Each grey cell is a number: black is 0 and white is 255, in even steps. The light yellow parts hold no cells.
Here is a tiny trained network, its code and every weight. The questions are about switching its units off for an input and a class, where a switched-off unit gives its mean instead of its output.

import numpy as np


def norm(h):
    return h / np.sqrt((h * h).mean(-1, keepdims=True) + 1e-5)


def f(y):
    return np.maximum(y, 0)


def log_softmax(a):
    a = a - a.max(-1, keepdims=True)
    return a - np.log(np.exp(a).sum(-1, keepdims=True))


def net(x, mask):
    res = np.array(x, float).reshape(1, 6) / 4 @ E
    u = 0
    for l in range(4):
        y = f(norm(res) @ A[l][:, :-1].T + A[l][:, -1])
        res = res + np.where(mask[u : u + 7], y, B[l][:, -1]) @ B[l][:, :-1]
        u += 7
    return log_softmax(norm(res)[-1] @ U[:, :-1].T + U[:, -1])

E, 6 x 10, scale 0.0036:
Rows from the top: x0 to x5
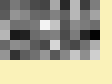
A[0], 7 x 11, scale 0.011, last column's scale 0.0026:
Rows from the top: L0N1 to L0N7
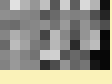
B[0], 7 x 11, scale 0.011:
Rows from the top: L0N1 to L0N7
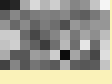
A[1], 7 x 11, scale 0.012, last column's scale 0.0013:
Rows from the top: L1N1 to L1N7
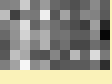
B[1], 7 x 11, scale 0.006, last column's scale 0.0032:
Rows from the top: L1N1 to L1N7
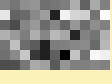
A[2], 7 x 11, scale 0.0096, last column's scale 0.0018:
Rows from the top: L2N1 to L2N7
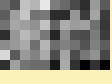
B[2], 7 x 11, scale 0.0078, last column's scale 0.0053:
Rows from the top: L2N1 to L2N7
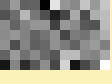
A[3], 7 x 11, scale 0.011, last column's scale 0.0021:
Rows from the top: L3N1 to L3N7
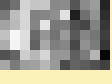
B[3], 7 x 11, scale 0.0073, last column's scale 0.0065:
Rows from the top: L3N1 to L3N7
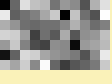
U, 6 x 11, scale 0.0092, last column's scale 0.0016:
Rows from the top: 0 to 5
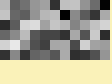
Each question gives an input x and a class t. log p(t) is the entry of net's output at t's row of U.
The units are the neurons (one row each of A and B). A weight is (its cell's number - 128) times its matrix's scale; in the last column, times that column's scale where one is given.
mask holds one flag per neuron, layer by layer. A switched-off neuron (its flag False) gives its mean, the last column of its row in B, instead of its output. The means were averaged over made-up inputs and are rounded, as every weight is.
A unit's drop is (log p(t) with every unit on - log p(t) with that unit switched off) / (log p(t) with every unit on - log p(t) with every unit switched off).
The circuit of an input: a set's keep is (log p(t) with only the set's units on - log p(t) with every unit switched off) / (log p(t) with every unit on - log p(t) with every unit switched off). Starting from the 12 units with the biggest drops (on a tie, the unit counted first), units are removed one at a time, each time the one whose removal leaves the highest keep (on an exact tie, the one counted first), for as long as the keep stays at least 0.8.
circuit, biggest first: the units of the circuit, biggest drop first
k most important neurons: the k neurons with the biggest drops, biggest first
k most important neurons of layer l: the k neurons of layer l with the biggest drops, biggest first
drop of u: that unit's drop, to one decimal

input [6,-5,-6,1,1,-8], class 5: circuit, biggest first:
[L0N7]
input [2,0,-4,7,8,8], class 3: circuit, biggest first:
[L0N7, L0N6, L0N1, L0N5]
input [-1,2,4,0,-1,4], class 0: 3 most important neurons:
[L0N1, L0N6, L0N5]
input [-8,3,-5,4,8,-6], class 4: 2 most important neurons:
[L0N5, L0N4]
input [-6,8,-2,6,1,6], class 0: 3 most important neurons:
[L0N1, L0N6, L0N7]
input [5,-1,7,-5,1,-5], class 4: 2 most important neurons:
[L0N5, L0N4]
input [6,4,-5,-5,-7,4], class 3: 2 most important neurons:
[L1N6, L0N1]
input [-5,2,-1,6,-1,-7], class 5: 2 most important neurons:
[L0N7, L2N7]
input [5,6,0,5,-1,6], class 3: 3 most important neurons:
[L0N6, L0N1, L0N7]
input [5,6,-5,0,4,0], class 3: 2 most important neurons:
[L1N6, L0N5]
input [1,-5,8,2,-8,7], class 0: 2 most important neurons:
[L1N2, L0N1]
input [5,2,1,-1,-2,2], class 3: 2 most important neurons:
[L0N1, L0N6]
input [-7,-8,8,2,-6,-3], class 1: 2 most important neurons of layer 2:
[L2N1, L2N7]
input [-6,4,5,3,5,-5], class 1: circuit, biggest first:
[L0N6]
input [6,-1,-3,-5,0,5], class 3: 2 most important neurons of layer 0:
[L0N5, L0N1]
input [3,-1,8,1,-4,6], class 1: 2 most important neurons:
[L0N1, L0N6]
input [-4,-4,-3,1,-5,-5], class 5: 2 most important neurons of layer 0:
[L0N7, L0N2]
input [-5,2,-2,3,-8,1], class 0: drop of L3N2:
-0.1
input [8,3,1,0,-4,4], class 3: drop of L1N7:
0.0
